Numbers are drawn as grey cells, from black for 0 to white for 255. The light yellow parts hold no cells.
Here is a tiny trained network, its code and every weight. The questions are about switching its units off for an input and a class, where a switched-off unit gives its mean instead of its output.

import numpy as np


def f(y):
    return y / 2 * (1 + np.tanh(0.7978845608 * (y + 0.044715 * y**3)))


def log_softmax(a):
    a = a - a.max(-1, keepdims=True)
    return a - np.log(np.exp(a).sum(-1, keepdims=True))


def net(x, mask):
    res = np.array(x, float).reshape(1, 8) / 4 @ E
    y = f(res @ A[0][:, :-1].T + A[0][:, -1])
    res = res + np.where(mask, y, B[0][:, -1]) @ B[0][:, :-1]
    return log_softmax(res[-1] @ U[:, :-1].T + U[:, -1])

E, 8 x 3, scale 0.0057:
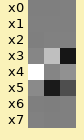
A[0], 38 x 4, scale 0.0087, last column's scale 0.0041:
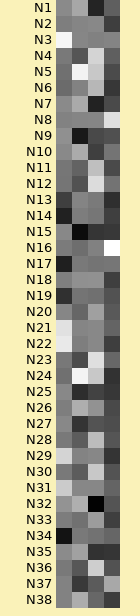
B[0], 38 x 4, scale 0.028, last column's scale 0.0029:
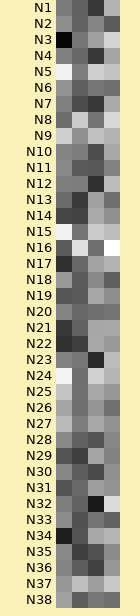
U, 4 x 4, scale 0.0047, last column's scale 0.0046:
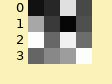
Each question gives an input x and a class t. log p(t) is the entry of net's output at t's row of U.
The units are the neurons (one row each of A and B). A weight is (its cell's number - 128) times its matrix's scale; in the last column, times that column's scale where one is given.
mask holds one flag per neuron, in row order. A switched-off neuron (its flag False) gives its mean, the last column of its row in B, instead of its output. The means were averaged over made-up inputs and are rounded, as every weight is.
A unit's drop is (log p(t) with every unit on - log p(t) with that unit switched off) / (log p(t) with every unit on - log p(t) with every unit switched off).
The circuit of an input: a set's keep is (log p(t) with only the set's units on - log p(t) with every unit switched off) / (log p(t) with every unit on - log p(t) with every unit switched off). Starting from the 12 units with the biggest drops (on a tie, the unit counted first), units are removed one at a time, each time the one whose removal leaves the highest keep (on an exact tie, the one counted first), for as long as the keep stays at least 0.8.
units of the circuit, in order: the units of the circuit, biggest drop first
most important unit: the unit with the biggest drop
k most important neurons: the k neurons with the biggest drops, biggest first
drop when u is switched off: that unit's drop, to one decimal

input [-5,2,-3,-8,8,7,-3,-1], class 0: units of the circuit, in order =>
N3
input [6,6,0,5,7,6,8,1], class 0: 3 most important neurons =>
N3, N22, N21
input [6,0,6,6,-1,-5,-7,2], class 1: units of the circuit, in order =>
N32, N7
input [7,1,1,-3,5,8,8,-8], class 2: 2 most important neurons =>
N15, N9
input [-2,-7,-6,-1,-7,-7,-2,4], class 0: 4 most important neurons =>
N34, N17, N14, N15
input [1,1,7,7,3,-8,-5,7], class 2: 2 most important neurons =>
N5, N24
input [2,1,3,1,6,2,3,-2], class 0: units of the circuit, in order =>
N3, N22
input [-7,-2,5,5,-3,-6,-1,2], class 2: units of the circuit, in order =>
N5, N24
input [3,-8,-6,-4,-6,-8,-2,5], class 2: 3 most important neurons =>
N5, N24, N3
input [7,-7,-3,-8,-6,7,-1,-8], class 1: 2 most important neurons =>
N23, N12
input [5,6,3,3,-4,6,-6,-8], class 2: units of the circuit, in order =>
N15, N9
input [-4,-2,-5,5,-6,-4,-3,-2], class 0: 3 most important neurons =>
N34, N17, N14
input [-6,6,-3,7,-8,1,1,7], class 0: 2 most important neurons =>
N34, N17
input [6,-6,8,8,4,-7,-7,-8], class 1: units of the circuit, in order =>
N32
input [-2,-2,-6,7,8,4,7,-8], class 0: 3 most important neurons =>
N3, N22, N21
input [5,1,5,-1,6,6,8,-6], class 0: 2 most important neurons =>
N3, N22
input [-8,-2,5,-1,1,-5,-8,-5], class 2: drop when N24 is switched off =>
0.2
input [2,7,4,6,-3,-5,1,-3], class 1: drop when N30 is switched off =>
-0.1
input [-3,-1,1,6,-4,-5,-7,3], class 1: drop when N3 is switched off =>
0.3
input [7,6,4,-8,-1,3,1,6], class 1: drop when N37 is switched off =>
0.0
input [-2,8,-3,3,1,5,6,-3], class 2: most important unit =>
N15
